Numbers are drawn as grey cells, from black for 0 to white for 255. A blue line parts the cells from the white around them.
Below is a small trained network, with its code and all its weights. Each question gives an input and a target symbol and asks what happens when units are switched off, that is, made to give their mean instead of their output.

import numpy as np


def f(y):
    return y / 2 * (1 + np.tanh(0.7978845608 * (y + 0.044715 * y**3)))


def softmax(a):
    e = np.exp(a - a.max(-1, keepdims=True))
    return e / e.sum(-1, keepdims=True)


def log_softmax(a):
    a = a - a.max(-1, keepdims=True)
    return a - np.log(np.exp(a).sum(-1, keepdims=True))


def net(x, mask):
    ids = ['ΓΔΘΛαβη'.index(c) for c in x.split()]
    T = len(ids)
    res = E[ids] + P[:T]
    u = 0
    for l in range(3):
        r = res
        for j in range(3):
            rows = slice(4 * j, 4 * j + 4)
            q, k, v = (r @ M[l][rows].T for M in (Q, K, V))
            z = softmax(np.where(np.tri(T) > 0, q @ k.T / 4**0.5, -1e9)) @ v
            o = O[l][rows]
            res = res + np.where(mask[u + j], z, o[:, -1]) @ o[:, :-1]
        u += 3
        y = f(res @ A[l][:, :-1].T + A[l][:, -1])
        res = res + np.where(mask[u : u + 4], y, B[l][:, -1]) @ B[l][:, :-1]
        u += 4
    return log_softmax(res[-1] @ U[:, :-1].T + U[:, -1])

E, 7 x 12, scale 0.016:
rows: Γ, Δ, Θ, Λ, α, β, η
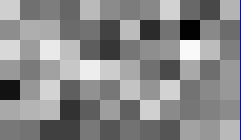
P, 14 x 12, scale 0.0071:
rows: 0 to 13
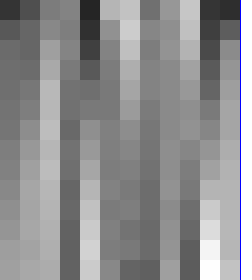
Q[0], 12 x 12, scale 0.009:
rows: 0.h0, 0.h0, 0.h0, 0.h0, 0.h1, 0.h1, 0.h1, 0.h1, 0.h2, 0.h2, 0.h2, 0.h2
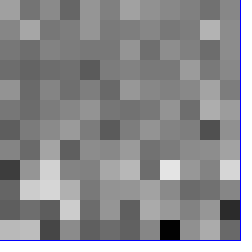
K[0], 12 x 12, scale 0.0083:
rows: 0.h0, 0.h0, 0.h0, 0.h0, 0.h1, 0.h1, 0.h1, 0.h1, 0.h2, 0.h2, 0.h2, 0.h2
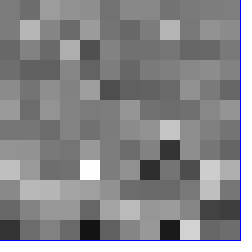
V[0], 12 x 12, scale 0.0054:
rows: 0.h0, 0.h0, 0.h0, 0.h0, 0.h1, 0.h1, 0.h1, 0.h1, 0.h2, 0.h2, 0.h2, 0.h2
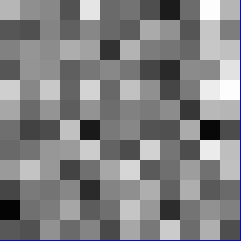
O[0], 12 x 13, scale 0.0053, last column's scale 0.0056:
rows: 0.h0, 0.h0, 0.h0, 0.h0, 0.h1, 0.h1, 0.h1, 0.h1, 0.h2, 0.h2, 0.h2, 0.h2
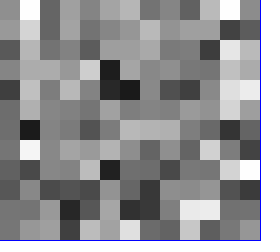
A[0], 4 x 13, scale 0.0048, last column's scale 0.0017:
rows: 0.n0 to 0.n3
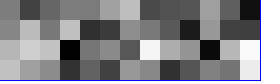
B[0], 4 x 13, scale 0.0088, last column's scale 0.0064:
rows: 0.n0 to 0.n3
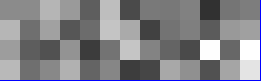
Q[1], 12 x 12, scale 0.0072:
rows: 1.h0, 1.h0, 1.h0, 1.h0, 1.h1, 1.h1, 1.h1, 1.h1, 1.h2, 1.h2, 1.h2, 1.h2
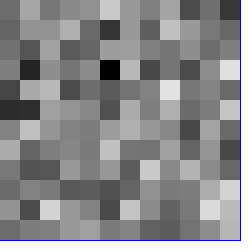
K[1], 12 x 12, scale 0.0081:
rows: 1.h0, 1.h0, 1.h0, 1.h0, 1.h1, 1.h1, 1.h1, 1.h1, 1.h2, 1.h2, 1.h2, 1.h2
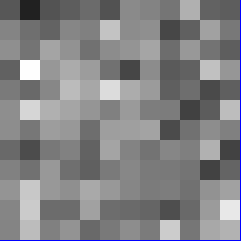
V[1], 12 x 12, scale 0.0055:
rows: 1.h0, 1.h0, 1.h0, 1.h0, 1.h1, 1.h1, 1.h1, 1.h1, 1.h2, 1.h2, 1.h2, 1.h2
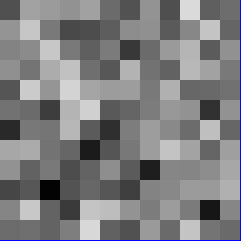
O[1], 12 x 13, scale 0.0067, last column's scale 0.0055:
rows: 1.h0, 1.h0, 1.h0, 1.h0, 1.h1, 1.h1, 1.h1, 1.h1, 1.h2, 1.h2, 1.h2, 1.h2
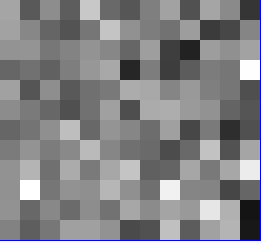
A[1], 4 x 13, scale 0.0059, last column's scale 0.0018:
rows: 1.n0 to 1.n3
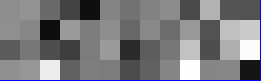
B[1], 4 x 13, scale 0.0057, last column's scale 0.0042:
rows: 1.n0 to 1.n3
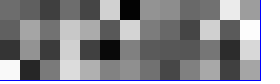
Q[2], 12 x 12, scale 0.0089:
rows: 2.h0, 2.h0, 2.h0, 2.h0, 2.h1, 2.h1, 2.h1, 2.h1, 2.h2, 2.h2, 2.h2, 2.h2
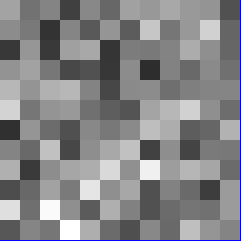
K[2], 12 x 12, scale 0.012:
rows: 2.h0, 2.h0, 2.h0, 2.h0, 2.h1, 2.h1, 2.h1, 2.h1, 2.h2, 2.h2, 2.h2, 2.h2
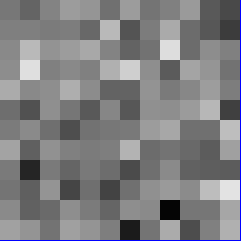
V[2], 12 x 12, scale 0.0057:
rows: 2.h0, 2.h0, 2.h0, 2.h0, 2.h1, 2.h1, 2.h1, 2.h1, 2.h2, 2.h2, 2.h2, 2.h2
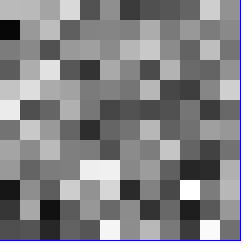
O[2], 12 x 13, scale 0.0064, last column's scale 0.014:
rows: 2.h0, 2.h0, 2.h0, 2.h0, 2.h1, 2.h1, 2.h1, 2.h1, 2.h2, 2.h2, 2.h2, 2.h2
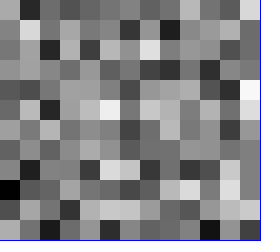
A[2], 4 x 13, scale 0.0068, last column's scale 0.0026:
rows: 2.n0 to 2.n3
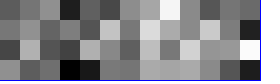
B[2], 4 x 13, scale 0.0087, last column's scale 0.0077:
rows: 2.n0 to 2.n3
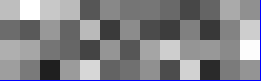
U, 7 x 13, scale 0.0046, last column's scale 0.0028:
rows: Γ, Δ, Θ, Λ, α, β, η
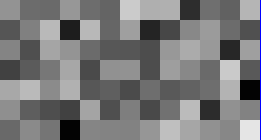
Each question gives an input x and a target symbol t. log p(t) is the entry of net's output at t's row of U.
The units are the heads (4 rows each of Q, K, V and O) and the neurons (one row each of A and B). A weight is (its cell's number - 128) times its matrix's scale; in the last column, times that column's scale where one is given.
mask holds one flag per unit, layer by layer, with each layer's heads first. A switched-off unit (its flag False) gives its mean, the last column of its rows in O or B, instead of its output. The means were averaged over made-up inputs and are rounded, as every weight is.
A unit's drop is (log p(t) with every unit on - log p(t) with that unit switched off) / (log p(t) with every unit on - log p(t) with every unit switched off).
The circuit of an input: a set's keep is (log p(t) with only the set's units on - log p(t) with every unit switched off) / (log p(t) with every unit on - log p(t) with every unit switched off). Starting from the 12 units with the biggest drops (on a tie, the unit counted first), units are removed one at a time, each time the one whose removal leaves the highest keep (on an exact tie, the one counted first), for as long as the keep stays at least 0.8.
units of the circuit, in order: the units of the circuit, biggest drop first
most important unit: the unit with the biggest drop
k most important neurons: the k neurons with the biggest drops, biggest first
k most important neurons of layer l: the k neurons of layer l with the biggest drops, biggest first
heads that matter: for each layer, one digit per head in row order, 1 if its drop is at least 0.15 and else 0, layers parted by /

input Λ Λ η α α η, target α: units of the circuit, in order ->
(2.h0; 1.n2; 0.n3)
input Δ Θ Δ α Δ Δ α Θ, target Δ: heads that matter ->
000 / 000 / 001
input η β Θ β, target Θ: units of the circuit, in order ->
(2.h2; 1.n3)
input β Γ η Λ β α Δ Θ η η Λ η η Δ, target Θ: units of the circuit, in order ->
(1.h2; 0.n1; 2.h2)
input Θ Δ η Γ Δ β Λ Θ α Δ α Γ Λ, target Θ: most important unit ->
0.h1
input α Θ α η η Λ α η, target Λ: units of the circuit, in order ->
(2.h2; 1.h2)
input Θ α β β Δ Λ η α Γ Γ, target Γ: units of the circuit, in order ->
(0.h2; 0.n2)
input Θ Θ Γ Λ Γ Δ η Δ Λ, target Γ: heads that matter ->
001 / 100 / 101
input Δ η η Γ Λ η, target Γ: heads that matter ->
001 / 001 / 101
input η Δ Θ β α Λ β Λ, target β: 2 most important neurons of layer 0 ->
(0.n2; 0.n3)
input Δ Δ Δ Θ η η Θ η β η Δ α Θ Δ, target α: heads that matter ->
010 / 000 / 100
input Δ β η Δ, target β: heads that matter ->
000 / 001 / 001
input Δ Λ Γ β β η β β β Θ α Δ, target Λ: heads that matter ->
000 / 011 / 001
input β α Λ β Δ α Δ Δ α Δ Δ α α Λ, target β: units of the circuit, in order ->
(1.n0; 0.n2; 2.h2)
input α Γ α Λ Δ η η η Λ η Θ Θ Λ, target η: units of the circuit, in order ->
(2.h2; 2.n2; 1.n2)
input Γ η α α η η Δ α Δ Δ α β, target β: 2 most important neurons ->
(0.n2; 2.n3)
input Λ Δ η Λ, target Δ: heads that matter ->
000 / 101 / 101
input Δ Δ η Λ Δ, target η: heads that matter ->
001 / 000 / 001
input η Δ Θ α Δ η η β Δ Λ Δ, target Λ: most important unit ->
0.n3
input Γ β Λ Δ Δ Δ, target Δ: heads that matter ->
000 / 000 / 101
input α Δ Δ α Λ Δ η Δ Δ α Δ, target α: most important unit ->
0.n2
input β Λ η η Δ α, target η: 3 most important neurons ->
(2.n2; 0.n3; 0.n2)
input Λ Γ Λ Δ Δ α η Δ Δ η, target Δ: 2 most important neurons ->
(0.n1; 1.n2)
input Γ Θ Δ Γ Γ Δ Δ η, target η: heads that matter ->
110 / 001 / 001
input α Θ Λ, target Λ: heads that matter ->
000 / 000 / 001
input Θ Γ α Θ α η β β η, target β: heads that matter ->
000 / 000 / 101
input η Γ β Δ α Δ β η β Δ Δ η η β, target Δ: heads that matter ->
000 / 101 / 001
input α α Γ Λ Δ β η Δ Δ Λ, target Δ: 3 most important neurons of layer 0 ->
(0.n3; 0.n2; 0.n1)
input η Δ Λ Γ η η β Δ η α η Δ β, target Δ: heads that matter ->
000 / 100 / 001
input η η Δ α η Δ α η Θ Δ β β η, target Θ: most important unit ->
1.h2
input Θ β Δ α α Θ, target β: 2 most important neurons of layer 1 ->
(1.n0; 1.n3)
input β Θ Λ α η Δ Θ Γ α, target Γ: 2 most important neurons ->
(0.n2; 2.n0)
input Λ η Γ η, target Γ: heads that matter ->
001 / 000 / 101
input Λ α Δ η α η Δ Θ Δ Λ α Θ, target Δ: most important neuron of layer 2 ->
(2.n1)
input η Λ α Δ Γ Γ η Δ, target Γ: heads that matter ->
001 / 001 / 101
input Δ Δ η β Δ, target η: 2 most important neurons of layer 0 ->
(0.n2; 0.n3)
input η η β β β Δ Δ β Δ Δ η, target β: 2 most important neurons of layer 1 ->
(1.n2; 1.n0)
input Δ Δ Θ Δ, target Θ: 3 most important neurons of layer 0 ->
(0.n2; 0.n3; 0.n0)
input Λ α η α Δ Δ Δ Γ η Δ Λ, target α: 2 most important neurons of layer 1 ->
(1.n1; 1.n2)
